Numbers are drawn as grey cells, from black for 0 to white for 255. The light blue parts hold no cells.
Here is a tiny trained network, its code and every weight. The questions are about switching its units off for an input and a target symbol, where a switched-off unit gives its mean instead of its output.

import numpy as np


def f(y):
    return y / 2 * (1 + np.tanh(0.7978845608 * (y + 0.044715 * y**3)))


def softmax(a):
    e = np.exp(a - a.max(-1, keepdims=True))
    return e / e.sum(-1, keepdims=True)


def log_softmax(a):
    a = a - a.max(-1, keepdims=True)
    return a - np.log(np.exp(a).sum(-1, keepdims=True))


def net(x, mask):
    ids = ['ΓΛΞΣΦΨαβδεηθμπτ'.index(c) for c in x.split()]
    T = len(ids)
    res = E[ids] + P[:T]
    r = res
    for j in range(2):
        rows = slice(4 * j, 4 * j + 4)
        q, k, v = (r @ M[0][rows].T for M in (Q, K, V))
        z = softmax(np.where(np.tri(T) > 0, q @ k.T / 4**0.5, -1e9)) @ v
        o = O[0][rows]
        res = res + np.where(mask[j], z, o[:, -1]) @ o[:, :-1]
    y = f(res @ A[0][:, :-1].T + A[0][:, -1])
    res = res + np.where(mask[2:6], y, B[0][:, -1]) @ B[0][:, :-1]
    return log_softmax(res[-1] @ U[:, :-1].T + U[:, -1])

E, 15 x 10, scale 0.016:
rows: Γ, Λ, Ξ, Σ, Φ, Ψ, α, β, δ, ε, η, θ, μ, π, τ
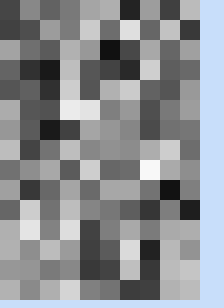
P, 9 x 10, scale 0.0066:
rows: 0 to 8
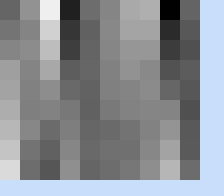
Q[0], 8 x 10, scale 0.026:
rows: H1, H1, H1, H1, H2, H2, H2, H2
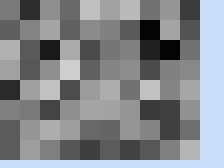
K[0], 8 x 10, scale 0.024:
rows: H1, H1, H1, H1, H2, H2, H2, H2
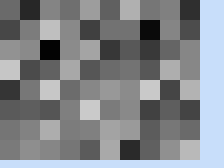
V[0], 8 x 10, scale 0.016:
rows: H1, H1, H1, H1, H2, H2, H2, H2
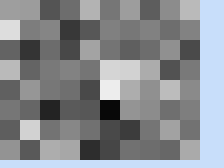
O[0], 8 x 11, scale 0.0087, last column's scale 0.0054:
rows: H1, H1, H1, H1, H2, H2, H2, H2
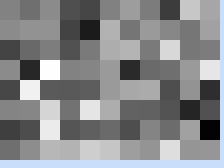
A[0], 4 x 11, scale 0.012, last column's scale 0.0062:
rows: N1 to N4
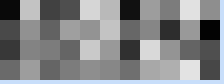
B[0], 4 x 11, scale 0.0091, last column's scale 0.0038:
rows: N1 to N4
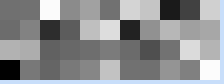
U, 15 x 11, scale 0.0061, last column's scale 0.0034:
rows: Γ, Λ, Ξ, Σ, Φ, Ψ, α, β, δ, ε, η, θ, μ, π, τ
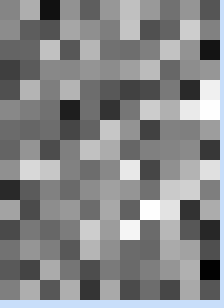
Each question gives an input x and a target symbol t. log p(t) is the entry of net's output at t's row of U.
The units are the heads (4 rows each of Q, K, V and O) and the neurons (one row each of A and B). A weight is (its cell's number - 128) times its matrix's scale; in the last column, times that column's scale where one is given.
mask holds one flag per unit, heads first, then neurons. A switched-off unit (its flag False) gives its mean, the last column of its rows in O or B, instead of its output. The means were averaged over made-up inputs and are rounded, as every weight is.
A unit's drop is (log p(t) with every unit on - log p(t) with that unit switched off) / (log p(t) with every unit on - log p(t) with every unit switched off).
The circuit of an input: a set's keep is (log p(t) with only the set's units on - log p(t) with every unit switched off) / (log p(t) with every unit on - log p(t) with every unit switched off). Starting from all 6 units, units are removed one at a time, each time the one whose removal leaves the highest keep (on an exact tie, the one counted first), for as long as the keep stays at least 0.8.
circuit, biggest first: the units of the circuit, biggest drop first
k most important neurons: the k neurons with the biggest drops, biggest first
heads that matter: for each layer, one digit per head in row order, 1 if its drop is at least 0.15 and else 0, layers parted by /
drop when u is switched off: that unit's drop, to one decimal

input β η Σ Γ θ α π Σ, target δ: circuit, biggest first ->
N3; H2; N1
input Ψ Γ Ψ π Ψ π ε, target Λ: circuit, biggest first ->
H1; H2
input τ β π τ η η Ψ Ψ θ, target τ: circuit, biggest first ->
H1
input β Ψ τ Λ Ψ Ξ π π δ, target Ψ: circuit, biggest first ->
H2; N3
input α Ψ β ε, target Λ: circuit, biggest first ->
H2; H1
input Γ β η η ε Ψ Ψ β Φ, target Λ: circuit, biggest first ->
H1; H2
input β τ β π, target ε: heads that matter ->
01
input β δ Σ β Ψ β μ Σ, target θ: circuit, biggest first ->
H1; H2
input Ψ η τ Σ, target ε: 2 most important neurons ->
N4; N3
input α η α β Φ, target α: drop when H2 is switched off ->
0.3
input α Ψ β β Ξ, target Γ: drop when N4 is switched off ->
0.0
